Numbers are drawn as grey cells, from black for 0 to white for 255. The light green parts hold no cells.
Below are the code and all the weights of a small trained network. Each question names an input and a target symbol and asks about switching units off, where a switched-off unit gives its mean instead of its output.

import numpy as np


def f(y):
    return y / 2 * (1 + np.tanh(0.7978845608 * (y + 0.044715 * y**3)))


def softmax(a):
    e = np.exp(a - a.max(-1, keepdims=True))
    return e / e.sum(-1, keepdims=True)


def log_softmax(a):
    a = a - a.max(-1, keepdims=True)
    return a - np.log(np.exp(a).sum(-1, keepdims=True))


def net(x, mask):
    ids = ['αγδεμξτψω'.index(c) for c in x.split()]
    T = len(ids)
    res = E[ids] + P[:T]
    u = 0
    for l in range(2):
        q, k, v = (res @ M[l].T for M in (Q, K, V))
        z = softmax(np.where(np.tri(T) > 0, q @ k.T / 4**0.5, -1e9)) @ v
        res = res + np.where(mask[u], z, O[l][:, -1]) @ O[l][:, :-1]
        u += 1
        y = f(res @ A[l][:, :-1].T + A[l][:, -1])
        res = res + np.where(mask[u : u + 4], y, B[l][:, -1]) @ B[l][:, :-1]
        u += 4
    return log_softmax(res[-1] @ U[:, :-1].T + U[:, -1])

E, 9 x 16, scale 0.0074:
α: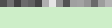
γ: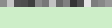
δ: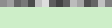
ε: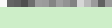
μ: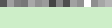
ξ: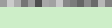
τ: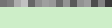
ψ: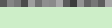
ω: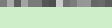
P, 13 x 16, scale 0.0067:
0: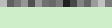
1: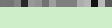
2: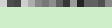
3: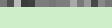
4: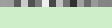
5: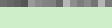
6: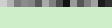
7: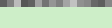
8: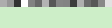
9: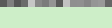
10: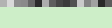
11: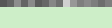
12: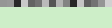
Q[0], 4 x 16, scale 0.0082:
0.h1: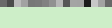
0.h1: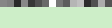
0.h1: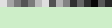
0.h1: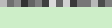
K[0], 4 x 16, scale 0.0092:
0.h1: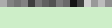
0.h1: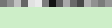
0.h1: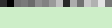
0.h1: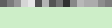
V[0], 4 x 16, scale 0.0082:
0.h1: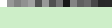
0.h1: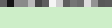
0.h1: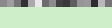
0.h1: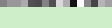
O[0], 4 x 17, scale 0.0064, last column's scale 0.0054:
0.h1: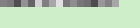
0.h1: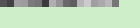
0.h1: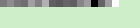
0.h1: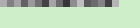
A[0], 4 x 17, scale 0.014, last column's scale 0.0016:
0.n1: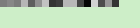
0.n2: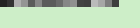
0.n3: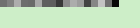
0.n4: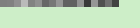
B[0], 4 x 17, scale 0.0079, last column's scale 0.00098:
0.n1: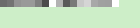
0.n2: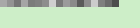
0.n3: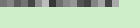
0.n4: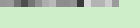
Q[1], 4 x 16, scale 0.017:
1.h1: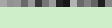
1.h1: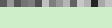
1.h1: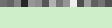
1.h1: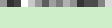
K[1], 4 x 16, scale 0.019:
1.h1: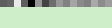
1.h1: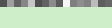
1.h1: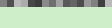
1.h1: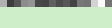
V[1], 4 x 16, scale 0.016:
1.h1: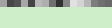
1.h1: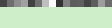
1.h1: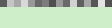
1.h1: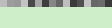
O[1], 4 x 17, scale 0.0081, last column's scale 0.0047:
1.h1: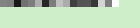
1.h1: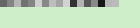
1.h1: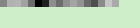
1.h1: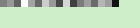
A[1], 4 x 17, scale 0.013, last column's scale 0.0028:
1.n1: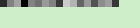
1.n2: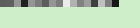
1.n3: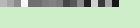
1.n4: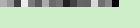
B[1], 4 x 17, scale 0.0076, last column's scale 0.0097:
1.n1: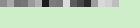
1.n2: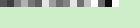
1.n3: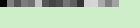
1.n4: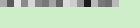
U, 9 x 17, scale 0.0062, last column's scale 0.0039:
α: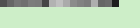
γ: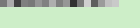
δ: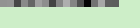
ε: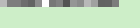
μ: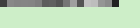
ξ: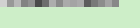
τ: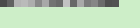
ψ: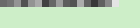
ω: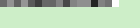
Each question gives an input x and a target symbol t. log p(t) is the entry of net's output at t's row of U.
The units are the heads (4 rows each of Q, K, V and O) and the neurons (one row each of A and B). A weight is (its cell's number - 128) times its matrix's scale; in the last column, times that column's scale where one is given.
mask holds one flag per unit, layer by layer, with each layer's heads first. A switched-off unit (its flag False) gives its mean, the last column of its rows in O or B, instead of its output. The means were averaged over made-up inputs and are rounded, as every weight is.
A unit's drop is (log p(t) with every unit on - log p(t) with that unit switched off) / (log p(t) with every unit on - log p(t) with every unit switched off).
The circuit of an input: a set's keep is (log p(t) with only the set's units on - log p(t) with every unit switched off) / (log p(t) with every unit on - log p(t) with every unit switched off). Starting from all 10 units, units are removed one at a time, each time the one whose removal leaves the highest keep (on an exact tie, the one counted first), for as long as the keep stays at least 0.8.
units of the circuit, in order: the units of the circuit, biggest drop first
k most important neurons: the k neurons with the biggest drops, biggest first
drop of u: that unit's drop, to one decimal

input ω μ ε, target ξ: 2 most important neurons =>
1.n4; 1.n2
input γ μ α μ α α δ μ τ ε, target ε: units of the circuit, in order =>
1.n2; 1.n1; 1.h1
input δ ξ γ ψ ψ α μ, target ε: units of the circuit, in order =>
1.h1
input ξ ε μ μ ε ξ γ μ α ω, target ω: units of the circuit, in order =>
1.h1; 1.n4
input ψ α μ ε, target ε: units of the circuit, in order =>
1.n2; 1.h1; 1.n1
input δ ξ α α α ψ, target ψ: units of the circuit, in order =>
1.h1; 1.n2
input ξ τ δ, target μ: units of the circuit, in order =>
1.h1; 1.n3
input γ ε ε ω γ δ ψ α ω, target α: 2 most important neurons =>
1.n2; 0.n3
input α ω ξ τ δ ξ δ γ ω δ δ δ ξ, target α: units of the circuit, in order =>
1.h1; 1.n2
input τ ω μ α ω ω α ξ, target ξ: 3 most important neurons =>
1.n3; 1.n1; 0.n3
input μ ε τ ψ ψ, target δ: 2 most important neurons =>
1.n4; 1.n2
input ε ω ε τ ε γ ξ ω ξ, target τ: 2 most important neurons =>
1.n4; 1.n3
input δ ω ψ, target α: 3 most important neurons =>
0.n1; 1.n2; 0.n3
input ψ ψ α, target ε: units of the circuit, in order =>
1.h1
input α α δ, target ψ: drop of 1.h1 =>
0.4
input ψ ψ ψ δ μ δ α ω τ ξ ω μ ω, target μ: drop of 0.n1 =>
0.0
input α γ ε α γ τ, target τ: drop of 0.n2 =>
0.0
